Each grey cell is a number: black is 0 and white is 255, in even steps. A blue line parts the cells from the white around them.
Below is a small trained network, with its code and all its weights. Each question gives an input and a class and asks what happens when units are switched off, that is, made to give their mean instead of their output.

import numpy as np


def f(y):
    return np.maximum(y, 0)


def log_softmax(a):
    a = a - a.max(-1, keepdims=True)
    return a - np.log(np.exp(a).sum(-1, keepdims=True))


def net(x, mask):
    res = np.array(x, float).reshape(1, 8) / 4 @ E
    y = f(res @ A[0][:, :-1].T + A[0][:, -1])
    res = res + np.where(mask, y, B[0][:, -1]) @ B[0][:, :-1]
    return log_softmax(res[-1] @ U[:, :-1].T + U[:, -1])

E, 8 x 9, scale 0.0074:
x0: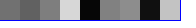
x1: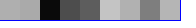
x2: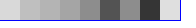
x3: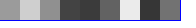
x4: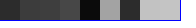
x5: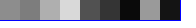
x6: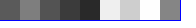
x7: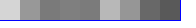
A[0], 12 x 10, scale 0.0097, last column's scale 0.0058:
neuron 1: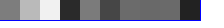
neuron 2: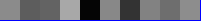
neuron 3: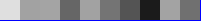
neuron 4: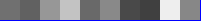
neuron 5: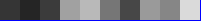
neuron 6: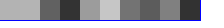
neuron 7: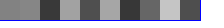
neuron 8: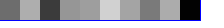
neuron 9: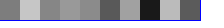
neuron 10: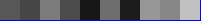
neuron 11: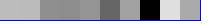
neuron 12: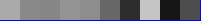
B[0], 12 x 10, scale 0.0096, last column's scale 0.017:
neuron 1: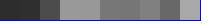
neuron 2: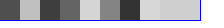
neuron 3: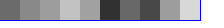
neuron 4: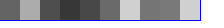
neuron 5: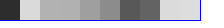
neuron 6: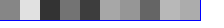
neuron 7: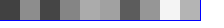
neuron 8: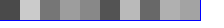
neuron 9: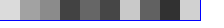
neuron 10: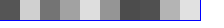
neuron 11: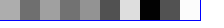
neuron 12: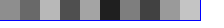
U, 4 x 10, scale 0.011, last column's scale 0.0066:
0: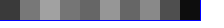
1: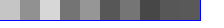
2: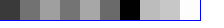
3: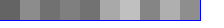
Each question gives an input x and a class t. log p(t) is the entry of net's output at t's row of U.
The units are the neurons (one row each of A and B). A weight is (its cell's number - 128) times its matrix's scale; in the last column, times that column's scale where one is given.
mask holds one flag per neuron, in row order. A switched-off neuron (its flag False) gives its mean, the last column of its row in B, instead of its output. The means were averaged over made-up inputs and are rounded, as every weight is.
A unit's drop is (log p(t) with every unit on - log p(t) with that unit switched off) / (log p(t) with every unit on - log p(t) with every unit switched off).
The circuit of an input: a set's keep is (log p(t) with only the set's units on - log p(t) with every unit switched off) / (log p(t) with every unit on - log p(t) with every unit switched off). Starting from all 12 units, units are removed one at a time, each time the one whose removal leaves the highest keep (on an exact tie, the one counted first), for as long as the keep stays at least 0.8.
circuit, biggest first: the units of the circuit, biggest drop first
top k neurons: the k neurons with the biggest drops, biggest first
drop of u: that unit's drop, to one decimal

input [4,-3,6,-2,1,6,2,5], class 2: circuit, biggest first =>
(neuron 2)
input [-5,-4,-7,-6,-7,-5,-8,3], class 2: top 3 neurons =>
(neuron 11; neuron 9; neuron 5)
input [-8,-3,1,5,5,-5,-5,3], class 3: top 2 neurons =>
(neuron 12; neuron 9)
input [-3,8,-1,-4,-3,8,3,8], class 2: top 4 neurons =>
(neuron 11; neuron 9; neuron 4; neuron 2)
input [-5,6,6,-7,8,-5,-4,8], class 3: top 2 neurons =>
(neuron 6; neuron 2)
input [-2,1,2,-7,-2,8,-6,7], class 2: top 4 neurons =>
(neuron 11; neuron 9; neuron 5; neuron 2)
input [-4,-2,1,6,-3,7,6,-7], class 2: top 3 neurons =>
(neuron 11; neuron 9; neuron 1)
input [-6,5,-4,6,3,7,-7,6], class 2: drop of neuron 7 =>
-0.1
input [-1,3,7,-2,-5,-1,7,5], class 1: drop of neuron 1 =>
0.2
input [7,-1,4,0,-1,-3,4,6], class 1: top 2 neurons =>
(neuron 11; neuron 9)
